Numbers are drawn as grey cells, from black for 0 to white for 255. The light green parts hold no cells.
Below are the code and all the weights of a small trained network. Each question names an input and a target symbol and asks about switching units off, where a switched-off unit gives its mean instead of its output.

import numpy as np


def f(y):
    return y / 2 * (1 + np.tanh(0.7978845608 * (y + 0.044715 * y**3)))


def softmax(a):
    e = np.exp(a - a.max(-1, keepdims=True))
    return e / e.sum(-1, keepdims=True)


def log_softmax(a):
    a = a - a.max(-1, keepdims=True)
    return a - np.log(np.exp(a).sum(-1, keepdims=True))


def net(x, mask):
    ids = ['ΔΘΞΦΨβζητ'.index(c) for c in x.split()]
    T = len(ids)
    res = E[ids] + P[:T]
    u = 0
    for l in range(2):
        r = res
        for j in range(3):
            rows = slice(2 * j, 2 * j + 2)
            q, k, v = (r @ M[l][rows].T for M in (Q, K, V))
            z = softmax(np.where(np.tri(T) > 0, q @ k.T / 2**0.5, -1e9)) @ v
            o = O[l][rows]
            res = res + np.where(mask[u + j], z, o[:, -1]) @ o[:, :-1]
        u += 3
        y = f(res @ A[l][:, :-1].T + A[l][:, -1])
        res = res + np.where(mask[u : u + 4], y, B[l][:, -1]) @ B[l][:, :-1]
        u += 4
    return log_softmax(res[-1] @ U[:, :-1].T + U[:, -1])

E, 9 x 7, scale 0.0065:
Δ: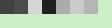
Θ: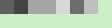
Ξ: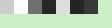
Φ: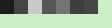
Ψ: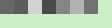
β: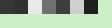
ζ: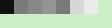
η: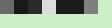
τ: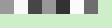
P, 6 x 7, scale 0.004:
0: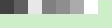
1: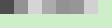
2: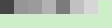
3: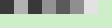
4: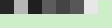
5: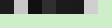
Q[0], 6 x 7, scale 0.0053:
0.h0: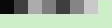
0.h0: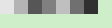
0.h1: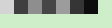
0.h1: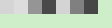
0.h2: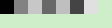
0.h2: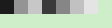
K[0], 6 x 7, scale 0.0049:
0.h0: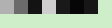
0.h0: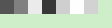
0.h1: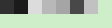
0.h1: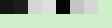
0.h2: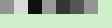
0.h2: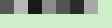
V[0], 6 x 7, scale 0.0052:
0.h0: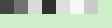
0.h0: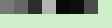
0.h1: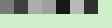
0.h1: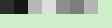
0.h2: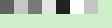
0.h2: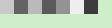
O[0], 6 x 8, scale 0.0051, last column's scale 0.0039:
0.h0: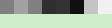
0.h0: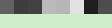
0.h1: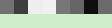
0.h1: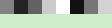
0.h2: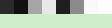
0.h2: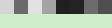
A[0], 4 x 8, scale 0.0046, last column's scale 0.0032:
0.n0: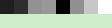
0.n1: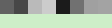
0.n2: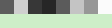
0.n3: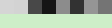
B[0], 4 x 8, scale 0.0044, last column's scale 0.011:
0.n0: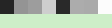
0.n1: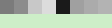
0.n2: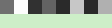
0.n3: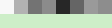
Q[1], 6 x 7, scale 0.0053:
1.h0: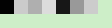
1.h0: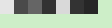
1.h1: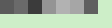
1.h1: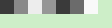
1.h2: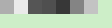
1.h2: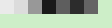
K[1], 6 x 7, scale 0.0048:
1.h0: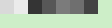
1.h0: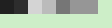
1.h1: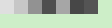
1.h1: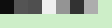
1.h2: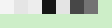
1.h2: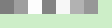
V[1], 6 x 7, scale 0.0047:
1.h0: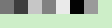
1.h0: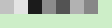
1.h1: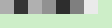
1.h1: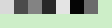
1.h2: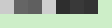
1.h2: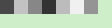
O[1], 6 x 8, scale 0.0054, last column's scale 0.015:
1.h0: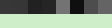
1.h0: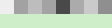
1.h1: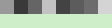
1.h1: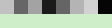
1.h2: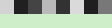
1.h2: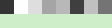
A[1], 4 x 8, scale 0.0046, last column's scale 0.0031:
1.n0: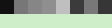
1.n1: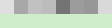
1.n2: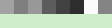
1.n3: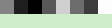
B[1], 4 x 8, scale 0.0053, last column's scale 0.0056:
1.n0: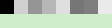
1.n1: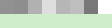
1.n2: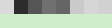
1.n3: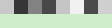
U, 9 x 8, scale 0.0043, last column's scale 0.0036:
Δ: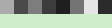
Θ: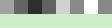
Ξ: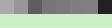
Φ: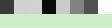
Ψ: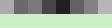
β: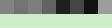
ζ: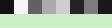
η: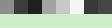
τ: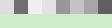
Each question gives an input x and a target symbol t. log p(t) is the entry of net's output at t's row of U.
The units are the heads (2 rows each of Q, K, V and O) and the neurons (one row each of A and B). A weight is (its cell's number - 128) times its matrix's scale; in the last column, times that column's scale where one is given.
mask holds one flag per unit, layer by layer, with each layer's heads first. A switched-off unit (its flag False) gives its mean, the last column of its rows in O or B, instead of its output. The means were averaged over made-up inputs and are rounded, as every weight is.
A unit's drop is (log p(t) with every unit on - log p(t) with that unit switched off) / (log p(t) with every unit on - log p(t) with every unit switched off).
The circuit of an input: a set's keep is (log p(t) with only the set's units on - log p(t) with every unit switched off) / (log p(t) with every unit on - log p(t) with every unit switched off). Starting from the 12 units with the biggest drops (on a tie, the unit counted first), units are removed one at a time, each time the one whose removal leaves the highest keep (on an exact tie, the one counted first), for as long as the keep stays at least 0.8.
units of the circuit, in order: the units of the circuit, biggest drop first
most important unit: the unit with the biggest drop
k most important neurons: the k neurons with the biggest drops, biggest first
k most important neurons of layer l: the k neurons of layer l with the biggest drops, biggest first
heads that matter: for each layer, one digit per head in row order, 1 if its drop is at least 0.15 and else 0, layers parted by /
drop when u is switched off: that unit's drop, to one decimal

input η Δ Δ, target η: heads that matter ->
110 / 101
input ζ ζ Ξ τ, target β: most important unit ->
0.n0
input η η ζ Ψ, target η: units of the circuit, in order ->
0.h0; 0.h1; 1.h2
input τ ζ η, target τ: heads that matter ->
010 / 100
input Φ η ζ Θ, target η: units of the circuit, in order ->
0.h1; 0.h0; 1.h2
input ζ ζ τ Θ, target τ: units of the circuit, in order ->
1.h0; 0.n2
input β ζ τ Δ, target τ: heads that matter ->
000 / 100
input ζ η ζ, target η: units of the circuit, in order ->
0.h0; 1.h2; 0.h1
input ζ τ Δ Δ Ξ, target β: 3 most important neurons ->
0.n0; 0.n3; 0.n1
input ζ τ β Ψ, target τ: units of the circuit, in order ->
1.h0; 0.h1
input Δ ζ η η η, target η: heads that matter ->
100 / 000
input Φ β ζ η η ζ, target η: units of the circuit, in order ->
0.h0; 1.h2
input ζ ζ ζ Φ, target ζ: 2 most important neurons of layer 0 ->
0.n0; 0.n3
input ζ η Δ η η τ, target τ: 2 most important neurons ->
0.n2; 1.n1
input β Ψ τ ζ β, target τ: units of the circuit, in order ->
1.h0
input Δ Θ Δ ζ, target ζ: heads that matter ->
001 / 100
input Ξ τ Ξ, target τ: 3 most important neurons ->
0.n3; 1.n1; 0.n2
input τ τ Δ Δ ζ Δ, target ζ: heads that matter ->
001 / 011
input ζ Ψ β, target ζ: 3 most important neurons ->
1.n0; 0.n0; 0.n3
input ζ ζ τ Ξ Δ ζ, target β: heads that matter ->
111 / 011
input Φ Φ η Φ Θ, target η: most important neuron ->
1.n3
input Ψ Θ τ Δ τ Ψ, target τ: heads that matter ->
000 / 100
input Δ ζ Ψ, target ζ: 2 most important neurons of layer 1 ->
1.n0; 1.n3
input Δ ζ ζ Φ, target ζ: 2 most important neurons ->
1.n0; 0.n0
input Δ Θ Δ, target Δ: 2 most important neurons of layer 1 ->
1.n2; 1.n1
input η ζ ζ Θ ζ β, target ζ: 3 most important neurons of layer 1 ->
1.n0; 1.n2; 1.n3
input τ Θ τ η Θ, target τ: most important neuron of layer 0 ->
0.n2
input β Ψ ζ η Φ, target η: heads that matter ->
100 / 001
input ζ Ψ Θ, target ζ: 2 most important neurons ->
1.n0; 0.n0
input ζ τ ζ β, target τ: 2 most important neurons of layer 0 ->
0.n1; 0.n2
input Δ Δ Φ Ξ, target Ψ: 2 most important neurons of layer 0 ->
0.n3; 0.n0
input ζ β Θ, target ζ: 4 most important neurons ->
1.n0; 0.n0; 0.n3; 1.n2
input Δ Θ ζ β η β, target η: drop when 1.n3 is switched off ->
0.2
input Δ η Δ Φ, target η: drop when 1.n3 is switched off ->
0.3
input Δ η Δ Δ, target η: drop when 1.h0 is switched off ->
0.2
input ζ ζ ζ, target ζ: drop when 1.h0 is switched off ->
0.3
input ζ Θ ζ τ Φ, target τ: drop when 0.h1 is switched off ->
0.1
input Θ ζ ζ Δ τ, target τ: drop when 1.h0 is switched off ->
1.6
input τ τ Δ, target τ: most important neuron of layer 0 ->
0.n1
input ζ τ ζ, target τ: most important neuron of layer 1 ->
1.n1
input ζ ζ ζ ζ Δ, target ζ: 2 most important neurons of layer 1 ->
1.n0; 1.n3
